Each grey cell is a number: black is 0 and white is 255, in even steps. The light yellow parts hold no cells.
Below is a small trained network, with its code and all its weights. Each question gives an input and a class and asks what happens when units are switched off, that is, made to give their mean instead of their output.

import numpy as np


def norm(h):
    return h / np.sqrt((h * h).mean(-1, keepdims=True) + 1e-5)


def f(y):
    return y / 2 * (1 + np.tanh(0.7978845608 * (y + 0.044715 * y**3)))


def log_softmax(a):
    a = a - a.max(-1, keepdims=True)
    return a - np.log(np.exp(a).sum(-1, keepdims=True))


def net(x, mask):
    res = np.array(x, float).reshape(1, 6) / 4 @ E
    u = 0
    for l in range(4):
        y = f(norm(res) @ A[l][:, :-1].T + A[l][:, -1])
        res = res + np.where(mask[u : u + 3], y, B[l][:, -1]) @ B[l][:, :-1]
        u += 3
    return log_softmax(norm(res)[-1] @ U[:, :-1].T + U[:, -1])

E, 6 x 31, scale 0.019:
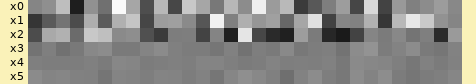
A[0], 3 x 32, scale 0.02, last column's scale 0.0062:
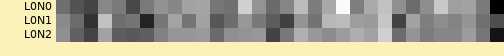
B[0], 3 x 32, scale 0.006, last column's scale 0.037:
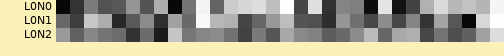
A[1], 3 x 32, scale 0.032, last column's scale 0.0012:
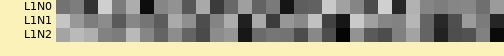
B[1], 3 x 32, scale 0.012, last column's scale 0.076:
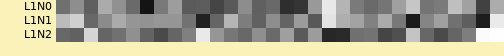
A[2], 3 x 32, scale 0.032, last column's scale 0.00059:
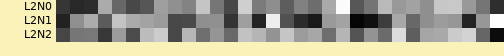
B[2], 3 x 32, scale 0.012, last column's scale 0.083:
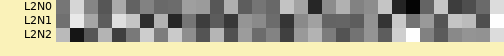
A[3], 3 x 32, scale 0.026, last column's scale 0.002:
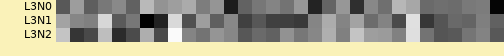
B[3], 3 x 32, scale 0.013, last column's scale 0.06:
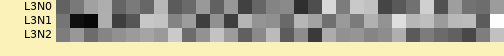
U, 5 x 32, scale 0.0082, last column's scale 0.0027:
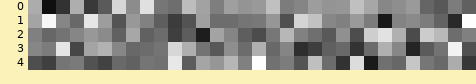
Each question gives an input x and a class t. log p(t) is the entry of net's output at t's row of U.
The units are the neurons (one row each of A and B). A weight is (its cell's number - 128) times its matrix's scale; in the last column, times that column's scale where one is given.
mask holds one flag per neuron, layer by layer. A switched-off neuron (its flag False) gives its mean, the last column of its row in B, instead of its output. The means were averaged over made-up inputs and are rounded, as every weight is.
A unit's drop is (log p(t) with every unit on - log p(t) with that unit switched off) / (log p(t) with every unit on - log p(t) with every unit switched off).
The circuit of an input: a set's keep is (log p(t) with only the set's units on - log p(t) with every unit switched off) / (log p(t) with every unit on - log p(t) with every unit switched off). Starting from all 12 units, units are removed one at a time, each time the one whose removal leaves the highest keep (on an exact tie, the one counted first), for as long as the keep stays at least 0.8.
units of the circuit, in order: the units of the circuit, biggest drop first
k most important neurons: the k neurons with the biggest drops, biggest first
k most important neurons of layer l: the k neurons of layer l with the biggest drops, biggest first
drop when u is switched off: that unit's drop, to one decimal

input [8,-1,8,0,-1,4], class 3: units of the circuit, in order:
(L0N0; L1N2)
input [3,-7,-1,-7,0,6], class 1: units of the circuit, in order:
(L1N1)
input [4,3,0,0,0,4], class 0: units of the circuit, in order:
(L1N0; L2N1)
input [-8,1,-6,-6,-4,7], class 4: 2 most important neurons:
(L0N0; L2N2)
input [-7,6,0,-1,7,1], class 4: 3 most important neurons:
(L0N0; L1N1; L0N1)
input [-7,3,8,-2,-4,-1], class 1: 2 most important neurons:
(L2N0; L1N2)
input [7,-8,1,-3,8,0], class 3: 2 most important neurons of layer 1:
(L1N2; L1N0)
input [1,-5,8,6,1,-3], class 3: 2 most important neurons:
(L1N2; L0N0)
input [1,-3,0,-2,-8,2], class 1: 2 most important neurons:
(L1N1; L0N1)
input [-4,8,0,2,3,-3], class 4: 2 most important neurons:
(L0N0; L1N1)
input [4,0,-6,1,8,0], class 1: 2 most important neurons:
(L1N1; L0N2)
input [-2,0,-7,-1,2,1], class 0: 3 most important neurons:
(L0N2; L2N1; L2N0)
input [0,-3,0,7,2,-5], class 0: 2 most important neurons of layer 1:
(L1N2; L1N1)
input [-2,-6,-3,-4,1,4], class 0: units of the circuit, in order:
(L2N1)
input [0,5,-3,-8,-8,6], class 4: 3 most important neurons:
(L0N0; L2N0; L3N1)
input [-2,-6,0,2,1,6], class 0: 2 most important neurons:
(L2N1; L3N1)
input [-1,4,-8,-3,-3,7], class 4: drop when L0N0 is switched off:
0.6
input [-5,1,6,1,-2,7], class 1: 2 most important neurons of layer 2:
(L2N0; L2N2)
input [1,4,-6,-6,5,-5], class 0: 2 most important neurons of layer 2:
(L2N2; L2N1)
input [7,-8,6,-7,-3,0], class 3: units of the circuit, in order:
(L1N2)
